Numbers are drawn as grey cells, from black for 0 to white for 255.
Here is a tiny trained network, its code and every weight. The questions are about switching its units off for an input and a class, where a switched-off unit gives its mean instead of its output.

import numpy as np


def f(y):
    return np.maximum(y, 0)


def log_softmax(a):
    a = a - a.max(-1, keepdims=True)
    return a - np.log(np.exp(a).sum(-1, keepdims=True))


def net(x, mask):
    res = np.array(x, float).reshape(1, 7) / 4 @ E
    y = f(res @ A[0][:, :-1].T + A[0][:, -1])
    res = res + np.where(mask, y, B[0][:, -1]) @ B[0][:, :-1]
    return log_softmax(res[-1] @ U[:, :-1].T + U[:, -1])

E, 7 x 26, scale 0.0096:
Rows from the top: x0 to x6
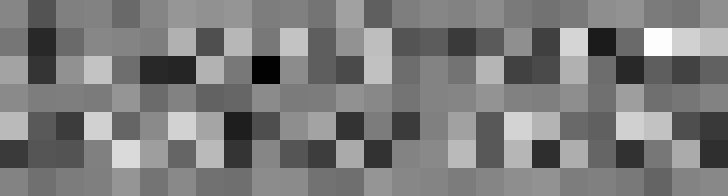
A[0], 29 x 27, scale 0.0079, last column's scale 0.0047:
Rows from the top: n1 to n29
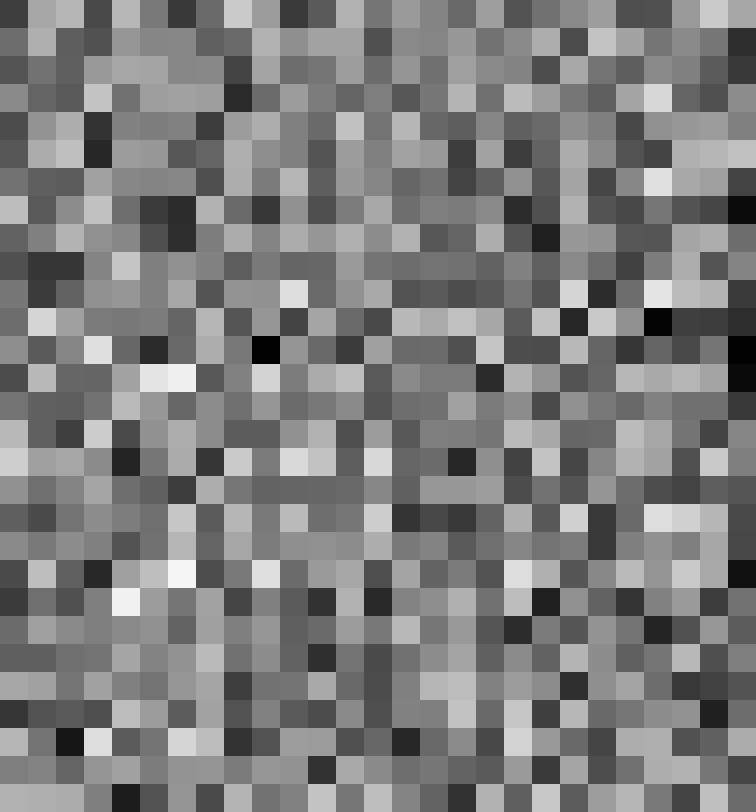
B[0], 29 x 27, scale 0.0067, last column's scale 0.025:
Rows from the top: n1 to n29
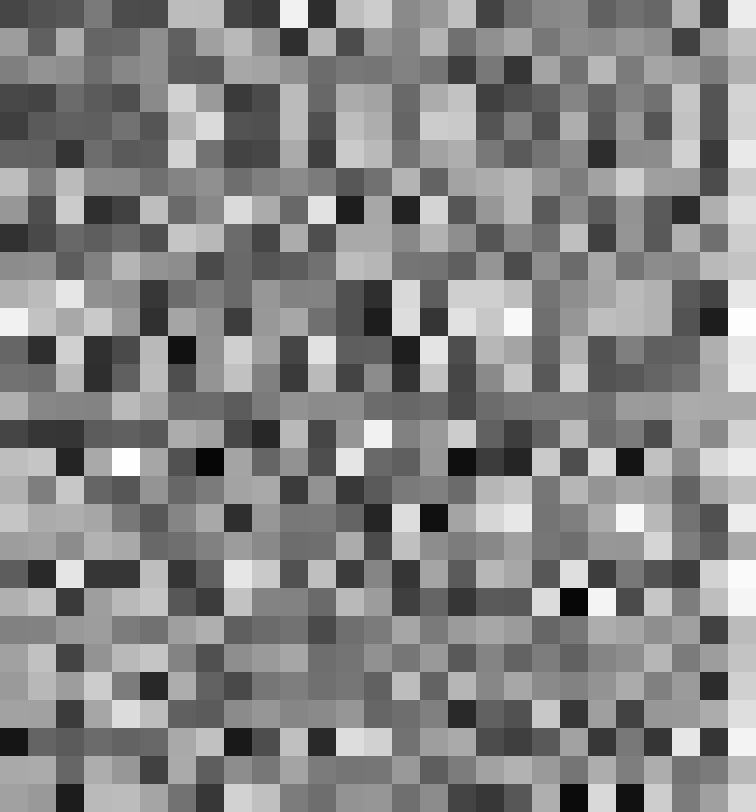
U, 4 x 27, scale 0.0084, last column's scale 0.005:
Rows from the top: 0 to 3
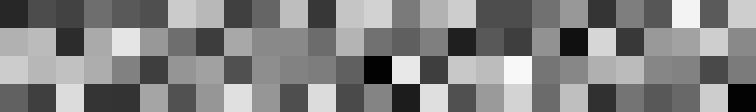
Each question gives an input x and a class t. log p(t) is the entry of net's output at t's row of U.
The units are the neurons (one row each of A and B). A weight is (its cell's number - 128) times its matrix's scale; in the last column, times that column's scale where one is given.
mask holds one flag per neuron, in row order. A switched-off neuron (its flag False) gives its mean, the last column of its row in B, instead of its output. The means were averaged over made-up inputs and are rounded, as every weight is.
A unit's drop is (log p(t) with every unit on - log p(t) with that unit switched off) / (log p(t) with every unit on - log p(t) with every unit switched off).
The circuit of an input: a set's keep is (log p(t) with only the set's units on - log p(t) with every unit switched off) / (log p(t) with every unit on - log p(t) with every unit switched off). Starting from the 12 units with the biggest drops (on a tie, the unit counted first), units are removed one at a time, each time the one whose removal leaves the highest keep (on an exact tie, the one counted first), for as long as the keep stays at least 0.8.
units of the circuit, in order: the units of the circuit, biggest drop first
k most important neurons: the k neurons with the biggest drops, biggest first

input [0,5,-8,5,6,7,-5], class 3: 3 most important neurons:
(n21, n14, n17)
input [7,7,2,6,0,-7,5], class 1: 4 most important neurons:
(n17, n29, n12, n25)
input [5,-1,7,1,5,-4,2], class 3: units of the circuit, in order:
(n13)
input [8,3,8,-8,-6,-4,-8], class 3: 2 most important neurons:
(n13, n8)
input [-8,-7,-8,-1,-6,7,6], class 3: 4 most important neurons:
(n21, n14, n17, n2)
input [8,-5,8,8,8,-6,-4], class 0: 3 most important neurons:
(n27, n16, n21)
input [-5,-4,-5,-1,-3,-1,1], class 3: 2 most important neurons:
(n21, n19)
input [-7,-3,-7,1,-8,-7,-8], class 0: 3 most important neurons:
(n1, n5, n6)
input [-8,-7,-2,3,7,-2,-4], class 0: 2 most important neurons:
(n27, n16)
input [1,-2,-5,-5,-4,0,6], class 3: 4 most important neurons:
(n21, n27, n14, n16)
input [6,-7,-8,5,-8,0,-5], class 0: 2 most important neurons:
(n1, n6)
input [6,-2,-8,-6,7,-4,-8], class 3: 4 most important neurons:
(n21, n14, n1, n2)
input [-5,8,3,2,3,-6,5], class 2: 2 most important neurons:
(n19, n11)
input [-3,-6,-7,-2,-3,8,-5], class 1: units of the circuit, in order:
(n22)
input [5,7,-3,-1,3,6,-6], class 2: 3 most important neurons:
(n19, n11, n17)
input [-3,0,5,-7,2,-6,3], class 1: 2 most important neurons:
(n17, n29)
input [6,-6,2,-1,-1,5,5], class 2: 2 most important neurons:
(n12, n17)
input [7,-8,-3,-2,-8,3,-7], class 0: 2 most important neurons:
(n1, n6)
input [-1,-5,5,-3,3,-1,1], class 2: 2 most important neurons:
(n12, n21)
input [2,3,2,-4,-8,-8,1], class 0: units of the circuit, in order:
(n6)
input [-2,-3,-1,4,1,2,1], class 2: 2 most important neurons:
(n17, n29)
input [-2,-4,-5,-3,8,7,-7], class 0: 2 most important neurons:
(n27, n4)
